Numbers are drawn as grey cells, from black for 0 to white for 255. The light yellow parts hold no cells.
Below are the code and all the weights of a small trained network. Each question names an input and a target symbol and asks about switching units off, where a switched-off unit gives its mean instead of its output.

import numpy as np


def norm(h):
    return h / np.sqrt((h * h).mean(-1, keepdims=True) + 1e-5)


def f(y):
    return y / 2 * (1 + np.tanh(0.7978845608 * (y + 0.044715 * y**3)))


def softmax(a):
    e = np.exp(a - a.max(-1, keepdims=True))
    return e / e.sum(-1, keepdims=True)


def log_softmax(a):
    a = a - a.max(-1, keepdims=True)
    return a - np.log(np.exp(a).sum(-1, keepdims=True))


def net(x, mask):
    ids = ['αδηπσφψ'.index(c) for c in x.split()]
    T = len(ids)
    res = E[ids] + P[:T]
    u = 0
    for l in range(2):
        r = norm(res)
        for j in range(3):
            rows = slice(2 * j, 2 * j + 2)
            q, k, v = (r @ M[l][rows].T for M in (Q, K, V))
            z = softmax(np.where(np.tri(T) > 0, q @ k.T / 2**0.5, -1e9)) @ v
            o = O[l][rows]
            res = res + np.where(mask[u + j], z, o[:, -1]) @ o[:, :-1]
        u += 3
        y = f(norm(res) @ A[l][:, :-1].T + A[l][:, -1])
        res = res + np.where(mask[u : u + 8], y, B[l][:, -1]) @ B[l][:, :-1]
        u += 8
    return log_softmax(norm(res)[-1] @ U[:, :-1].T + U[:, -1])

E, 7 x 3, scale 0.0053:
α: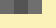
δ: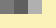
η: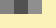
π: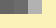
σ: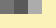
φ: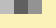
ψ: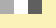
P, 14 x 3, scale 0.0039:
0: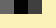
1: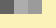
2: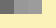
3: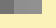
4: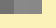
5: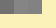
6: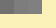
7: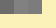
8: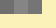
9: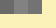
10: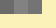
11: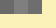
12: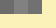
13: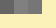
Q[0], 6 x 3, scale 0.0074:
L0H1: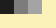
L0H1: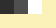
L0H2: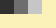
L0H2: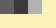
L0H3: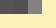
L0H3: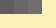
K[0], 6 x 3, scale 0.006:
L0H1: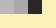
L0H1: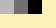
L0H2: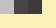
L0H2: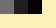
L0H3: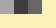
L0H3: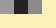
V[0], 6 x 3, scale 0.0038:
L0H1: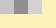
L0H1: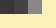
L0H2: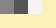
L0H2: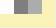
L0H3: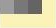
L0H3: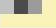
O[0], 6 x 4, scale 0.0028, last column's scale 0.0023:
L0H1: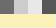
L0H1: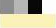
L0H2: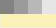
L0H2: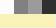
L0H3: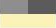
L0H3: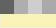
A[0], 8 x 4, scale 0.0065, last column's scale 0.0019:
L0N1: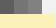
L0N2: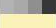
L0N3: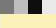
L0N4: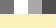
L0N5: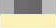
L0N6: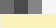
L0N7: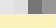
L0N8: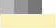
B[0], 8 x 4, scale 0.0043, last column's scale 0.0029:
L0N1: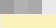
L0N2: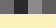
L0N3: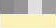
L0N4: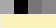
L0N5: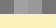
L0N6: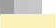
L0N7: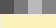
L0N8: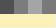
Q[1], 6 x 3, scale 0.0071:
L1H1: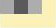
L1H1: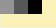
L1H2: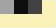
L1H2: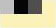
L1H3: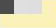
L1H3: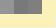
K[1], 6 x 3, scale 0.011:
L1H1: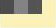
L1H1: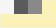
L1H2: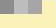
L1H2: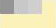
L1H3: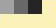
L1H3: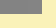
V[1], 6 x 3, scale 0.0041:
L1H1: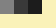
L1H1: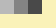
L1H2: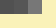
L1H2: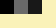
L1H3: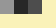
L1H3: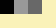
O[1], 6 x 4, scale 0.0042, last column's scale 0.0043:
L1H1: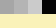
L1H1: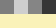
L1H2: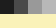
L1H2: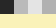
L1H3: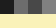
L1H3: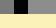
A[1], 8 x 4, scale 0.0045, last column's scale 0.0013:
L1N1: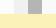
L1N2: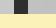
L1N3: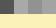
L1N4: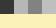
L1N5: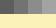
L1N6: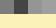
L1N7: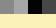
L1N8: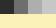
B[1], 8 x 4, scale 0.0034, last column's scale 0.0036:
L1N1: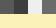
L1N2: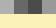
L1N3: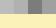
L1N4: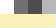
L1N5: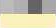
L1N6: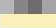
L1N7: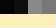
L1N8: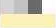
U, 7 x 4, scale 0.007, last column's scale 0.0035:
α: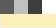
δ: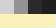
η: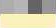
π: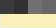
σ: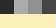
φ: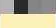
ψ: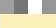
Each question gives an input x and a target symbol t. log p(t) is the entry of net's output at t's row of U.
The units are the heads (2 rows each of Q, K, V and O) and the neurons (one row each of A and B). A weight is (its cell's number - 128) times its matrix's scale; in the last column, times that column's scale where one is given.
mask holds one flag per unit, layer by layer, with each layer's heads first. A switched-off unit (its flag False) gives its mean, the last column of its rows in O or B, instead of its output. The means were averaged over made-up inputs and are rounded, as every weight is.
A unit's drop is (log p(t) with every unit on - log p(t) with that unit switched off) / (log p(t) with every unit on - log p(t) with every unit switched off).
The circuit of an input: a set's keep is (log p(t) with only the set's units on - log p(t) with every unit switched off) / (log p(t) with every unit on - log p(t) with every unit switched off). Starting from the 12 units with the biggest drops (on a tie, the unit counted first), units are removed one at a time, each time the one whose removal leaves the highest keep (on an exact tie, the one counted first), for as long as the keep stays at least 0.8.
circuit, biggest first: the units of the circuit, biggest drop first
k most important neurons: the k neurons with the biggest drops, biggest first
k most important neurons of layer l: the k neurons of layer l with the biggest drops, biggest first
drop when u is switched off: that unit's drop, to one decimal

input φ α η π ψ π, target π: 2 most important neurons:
L1N7; L0N3
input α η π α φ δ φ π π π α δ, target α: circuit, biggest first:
L0N3; L1H3
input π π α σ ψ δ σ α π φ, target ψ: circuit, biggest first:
L0N7; L0N8
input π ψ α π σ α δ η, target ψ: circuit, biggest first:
L0N6
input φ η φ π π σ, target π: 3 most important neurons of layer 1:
L1N7; L1N8; L1N4
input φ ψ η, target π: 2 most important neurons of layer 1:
L1N7; L1N8
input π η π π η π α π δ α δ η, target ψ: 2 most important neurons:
L0N3; L0N4
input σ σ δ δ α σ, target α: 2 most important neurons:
L0N3; L0N7
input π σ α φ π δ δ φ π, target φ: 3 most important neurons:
L0N4; L0N6; L0N3
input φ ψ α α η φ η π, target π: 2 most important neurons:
L1N7; L1N8
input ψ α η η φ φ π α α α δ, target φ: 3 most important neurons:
L0N3; L1N8; L1N1
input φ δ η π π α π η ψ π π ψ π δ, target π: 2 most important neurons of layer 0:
L0N3; L0N4
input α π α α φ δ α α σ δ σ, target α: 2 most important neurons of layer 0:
L0N3; L0N7
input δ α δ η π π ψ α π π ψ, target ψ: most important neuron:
L0N3
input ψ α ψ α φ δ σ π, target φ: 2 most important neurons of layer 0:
L0N3; L0N6
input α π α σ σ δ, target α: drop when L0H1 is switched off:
0.2
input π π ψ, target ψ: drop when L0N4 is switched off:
0.3
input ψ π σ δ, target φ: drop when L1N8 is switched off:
0.1
